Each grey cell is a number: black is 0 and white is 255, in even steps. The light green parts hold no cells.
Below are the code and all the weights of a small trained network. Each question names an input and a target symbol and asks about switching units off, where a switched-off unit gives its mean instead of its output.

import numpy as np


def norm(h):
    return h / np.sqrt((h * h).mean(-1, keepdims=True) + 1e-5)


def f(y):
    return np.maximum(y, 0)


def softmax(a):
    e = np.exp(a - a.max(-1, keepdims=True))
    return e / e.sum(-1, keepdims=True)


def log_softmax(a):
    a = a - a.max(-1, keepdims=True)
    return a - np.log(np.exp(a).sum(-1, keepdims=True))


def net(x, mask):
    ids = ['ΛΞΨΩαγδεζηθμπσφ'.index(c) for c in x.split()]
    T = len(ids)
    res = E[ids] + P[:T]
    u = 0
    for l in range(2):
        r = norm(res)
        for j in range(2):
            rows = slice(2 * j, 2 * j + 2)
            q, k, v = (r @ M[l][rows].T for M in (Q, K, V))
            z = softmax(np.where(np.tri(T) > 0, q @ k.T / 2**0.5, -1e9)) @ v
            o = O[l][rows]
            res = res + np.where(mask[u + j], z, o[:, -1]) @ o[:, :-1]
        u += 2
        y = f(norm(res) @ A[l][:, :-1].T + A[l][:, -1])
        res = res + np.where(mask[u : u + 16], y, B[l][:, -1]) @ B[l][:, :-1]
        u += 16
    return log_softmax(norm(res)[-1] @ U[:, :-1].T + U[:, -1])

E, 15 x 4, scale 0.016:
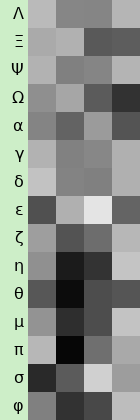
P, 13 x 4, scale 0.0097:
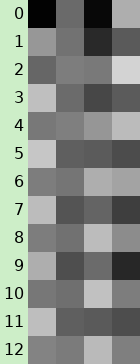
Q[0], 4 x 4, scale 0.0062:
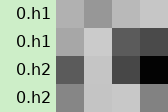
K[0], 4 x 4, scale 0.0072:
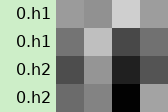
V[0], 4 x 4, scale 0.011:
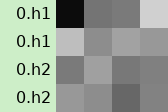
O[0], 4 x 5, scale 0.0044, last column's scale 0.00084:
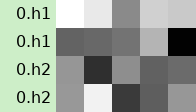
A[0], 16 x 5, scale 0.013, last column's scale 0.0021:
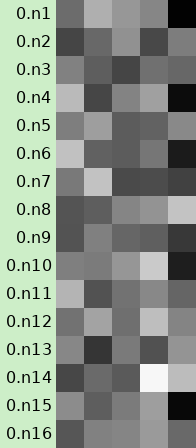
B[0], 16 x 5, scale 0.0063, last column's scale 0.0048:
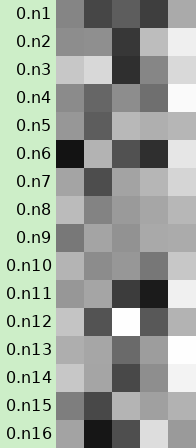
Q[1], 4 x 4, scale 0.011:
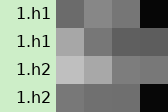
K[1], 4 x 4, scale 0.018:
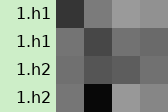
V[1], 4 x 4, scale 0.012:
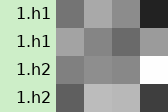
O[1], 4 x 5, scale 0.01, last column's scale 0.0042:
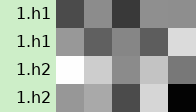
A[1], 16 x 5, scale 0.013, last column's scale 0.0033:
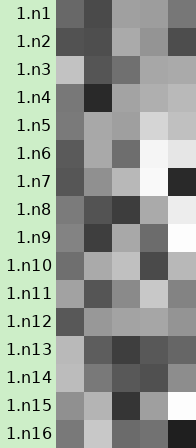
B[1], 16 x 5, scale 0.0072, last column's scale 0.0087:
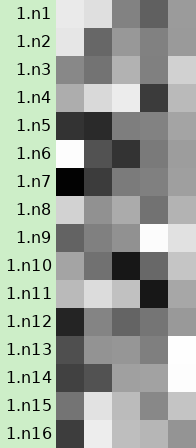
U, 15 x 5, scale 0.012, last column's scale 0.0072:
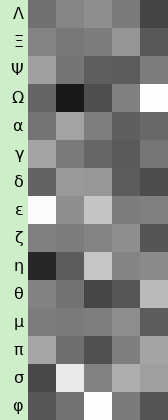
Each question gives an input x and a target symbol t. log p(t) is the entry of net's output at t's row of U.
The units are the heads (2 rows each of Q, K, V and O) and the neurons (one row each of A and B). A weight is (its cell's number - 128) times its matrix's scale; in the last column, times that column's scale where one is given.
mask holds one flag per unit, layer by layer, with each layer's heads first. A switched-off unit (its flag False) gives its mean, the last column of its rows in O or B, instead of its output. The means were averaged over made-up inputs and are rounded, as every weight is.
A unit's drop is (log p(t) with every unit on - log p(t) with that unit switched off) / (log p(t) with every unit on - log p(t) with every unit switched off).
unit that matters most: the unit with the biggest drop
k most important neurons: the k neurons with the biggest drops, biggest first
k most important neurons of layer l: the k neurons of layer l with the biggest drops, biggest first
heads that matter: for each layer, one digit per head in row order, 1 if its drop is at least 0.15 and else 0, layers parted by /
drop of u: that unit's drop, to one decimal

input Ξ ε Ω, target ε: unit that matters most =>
0.n7
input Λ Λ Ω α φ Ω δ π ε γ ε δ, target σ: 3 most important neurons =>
0.n3, 0.n13, 0.n6
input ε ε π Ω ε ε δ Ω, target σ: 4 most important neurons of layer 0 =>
0.n3, 0.n14, 0.n13, 0.n1
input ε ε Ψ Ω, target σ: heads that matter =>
10 / 00
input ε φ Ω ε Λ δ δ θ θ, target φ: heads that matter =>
00 / 01
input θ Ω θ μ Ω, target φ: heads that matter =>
10 / 00
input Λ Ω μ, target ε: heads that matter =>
00 / 00
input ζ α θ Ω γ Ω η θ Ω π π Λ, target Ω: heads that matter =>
00 / 01
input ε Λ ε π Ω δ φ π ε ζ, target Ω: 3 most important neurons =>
0.n4, 0.n15, 1.n4
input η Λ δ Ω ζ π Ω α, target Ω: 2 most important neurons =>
0.n14, 1.n4
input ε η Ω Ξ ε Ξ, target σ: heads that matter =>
10 / 10
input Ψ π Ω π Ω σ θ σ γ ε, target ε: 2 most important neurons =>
0.n3, 0.n11
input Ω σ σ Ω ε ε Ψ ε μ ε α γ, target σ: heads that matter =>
10 / 10
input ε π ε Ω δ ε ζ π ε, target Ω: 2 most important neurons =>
0.n7, 0.n12
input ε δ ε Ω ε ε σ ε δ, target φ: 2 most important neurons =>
0.n11, 0.n7
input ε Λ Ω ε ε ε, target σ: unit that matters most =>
0.h1
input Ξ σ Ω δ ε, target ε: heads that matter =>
00 / 10
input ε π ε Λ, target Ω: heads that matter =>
10 / 01
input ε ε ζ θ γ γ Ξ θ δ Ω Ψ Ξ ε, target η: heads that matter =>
10 / 01
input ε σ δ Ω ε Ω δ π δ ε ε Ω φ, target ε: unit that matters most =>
1.n8
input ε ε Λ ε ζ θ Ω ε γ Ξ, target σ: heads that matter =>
10 / 10
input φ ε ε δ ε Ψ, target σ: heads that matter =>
00 / 01
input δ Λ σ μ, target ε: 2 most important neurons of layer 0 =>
0.n3, 0.n16
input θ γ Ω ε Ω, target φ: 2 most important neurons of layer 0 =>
0.n3, 0.n7
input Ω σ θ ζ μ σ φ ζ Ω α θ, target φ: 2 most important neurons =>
1.n13, 1.n10
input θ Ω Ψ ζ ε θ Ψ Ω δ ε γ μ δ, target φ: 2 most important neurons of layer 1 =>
1.n9, 1.n6
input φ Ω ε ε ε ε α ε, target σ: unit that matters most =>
1.h1
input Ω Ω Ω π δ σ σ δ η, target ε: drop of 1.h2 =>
-0.1
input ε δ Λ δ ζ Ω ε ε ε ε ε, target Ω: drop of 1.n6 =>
0.2
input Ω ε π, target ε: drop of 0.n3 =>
0.0
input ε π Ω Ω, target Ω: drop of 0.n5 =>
0.2
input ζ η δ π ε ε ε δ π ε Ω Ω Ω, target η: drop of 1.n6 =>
0.1
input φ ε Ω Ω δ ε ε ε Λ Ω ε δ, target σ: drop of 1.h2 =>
0.1
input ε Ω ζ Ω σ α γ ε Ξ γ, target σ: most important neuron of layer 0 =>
0.n14
